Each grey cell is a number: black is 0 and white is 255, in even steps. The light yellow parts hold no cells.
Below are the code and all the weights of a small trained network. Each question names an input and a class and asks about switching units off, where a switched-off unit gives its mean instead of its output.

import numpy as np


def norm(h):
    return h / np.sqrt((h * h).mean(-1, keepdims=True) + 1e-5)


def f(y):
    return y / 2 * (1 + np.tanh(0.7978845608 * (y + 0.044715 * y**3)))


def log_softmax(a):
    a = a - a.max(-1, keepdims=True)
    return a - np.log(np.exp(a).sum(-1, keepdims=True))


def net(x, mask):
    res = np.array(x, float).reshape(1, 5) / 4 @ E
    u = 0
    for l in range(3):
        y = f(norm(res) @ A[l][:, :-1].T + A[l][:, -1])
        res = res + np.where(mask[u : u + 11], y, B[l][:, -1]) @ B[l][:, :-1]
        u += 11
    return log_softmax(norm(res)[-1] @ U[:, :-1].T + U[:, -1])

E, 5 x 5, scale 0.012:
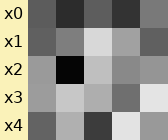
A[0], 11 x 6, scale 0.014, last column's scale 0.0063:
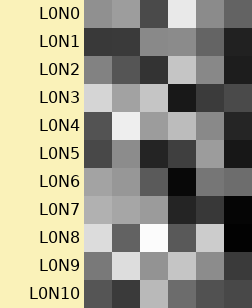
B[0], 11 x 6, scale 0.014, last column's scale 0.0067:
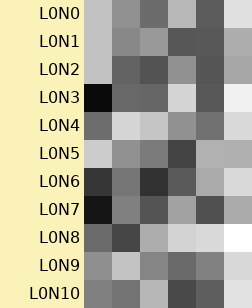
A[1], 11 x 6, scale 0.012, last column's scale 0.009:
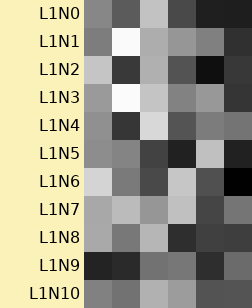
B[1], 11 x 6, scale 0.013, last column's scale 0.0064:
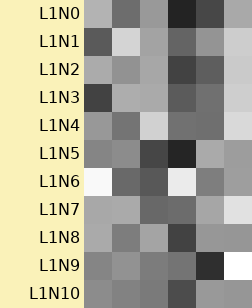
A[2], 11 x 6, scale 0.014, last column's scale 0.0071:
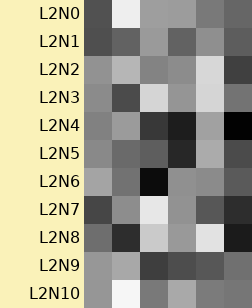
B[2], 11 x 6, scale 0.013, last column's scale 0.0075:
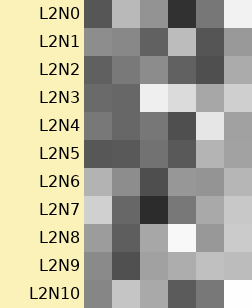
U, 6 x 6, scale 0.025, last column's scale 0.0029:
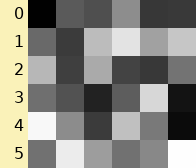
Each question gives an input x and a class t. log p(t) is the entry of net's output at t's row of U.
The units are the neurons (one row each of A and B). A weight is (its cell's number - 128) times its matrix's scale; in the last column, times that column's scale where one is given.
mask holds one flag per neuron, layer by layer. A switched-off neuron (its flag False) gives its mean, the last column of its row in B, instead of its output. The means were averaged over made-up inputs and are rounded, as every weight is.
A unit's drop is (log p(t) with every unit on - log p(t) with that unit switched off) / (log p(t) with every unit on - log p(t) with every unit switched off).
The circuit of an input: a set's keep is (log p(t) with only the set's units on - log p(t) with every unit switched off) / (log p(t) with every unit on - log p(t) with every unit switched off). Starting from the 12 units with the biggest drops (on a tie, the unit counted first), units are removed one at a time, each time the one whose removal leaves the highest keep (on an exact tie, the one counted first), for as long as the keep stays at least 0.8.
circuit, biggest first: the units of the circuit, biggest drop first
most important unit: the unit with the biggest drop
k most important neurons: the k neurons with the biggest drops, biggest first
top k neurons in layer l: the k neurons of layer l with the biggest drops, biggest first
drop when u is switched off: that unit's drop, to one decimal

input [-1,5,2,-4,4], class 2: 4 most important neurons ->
L0N1, L1N2, L0N10, L0N8
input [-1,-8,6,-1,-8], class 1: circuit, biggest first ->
L0N8
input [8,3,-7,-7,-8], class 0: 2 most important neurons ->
L0N6, L0N7
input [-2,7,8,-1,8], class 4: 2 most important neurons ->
L0N8, L0N0
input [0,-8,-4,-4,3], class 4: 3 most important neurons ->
L0N0, L0N2, L1N6
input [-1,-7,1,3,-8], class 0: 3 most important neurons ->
L0N3, L0N6, L0N7
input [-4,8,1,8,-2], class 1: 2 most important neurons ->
L0N8, L2N3
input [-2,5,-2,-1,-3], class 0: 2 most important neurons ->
L0N3, L0N7
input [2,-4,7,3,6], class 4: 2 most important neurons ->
L0N2, L0N8
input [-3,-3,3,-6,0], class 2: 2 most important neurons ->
L1N2, L0N1
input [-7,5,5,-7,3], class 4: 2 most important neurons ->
L0N0, L1N6
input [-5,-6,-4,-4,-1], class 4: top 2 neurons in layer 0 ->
L0N0, L0N10
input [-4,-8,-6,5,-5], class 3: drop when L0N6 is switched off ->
0.8
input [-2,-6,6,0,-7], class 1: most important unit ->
L0N8
